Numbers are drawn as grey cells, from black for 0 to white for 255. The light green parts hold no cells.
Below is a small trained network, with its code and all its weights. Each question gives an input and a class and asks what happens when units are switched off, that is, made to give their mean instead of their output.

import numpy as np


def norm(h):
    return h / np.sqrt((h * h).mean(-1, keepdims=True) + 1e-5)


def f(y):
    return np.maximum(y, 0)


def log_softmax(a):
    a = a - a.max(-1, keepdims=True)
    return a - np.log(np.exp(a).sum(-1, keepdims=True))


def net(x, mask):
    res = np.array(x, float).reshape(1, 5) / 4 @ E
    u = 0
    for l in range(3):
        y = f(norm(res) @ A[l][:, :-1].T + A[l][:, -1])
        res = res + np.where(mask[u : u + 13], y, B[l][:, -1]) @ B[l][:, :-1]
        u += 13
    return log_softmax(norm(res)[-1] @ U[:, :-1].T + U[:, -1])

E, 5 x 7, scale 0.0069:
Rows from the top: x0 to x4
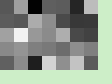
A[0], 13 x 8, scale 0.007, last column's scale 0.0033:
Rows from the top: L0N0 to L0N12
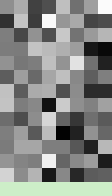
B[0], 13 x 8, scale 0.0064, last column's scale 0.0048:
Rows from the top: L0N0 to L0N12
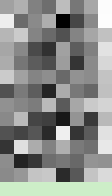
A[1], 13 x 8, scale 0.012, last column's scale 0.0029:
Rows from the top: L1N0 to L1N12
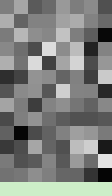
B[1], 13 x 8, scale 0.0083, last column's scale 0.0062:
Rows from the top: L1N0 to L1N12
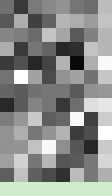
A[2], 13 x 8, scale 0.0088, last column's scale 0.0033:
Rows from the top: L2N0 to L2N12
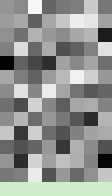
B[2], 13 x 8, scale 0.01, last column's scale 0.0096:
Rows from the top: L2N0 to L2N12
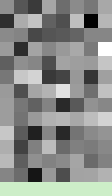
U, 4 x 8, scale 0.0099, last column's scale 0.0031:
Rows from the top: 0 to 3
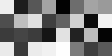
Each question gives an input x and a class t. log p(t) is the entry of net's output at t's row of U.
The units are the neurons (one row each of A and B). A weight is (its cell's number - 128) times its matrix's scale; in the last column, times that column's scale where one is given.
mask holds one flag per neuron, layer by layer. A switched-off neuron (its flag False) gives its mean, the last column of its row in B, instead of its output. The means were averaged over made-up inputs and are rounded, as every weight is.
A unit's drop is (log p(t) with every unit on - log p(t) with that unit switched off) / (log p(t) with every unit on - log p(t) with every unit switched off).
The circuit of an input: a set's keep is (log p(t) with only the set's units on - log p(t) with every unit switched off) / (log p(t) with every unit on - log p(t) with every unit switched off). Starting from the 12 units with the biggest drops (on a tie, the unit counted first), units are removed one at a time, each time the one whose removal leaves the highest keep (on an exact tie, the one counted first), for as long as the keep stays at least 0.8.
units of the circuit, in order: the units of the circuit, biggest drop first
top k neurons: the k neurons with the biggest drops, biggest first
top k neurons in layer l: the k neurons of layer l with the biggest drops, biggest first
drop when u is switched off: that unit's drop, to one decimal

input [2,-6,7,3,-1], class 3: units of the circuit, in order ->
[L2N6]
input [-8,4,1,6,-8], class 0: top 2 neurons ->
[L0N12 L0N9]
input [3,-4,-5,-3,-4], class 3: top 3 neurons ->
[L1N10 L1N7 L0N1]
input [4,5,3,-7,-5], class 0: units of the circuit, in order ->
[L2N12 L1N4]
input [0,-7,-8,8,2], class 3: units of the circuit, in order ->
[L1N10 L1N9]
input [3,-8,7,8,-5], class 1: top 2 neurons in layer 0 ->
[L0N7 L0N1]
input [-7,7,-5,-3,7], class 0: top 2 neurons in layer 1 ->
[L1N3 L1N11]
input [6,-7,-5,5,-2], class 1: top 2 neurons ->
[L0N0 L1N4]
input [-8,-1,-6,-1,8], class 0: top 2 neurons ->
[L1N3 L0N1]
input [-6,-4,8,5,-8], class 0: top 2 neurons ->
[L0N12 L2N12]
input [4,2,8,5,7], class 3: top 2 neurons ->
[L0N10 L1N4]
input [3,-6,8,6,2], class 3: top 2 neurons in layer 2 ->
[L2N6 L2N3]
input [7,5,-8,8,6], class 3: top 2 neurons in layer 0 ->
[L0N3 L0N4]
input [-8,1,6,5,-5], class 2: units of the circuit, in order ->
[L1N4]
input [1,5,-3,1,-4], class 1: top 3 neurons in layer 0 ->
[L0N1 L0N8 L0N0]
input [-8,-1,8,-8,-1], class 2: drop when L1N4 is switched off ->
0.7
